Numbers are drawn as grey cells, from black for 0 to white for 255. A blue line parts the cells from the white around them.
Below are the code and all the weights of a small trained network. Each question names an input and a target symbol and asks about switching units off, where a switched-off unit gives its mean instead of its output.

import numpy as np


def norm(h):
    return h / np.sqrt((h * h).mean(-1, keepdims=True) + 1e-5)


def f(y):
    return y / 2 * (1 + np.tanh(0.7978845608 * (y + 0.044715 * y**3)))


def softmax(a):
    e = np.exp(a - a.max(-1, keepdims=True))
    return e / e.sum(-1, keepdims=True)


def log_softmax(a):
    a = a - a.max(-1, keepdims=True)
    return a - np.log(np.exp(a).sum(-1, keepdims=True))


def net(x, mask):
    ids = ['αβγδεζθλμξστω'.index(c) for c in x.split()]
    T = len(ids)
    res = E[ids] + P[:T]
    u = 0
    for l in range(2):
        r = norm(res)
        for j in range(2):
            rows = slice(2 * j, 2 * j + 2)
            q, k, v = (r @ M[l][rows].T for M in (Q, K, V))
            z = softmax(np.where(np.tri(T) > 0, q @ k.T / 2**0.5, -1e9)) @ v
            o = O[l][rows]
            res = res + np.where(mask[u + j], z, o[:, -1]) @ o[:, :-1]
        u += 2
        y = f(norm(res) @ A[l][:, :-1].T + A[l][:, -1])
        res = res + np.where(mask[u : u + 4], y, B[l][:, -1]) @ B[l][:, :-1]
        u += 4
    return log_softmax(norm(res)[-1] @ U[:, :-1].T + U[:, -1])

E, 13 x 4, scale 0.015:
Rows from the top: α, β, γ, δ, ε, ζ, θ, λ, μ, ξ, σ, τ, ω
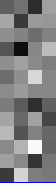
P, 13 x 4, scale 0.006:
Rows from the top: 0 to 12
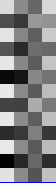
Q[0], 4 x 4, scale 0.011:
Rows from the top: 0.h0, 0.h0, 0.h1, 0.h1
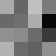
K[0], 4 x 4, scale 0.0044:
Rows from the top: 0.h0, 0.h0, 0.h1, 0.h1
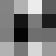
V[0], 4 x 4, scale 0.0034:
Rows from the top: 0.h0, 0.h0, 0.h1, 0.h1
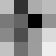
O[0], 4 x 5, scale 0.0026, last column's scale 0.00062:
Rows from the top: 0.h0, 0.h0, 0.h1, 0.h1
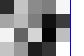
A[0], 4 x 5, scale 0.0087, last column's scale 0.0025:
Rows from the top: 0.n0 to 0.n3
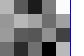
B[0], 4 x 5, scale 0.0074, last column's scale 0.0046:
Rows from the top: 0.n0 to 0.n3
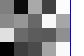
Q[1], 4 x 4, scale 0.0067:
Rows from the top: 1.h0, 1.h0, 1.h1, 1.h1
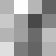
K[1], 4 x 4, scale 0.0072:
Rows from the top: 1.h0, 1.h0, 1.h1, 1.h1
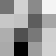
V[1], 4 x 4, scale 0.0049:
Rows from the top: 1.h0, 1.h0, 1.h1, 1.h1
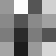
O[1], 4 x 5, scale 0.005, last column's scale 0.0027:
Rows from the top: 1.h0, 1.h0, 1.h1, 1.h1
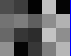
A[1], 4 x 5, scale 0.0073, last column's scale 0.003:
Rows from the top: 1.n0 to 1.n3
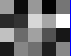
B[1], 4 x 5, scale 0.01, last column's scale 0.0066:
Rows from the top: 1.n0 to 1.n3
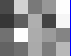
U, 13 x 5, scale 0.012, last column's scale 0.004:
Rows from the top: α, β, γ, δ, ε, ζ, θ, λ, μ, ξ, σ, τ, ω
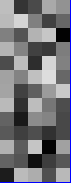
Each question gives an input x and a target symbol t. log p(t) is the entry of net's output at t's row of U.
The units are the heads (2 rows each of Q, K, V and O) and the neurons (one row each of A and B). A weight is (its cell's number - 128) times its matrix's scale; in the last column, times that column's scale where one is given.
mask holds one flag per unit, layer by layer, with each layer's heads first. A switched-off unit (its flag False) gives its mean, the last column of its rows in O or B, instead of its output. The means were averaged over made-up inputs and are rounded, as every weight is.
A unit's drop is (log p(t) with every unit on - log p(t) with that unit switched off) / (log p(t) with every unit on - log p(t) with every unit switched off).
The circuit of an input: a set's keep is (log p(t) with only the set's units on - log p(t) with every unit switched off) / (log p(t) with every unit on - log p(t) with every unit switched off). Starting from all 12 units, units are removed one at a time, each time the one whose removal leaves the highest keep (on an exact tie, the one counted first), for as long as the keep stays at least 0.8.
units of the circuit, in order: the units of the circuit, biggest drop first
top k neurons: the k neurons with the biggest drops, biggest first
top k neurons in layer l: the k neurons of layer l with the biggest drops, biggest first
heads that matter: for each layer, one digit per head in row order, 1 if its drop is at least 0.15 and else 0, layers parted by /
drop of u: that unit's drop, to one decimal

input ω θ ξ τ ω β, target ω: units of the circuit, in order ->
(1.n0 1.h0 0.n1)
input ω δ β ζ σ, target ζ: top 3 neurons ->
(0.n0 0.n3 0.n1)
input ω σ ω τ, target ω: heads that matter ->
00 / 11
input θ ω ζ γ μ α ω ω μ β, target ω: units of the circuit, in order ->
(1.n0 1.h0)
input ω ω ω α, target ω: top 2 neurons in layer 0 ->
(0.n0 0.n3)
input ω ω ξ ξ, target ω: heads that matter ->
00 / 11
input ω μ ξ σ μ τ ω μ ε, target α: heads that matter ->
00 / 00
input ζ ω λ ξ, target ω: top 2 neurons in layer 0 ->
(0.n0 0.n1)
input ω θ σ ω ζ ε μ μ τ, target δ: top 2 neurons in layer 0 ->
(0.n0 0.n3)
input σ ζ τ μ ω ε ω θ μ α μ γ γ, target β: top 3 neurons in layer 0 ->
(0.n3 0.n0 0.n2)
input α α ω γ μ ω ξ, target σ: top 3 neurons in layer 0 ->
(0.n0 0.n2 0.n1)
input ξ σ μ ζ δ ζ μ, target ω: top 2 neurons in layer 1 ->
(1.n0 1.n2)
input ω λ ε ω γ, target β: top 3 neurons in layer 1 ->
(1.n0 1.n2 1.n1)
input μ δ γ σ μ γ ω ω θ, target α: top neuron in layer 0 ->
(0.n3)
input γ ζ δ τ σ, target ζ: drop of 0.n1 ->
0.3
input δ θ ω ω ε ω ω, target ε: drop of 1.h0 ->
0.2
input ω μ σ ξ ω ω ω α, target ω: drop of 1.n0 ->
0.5
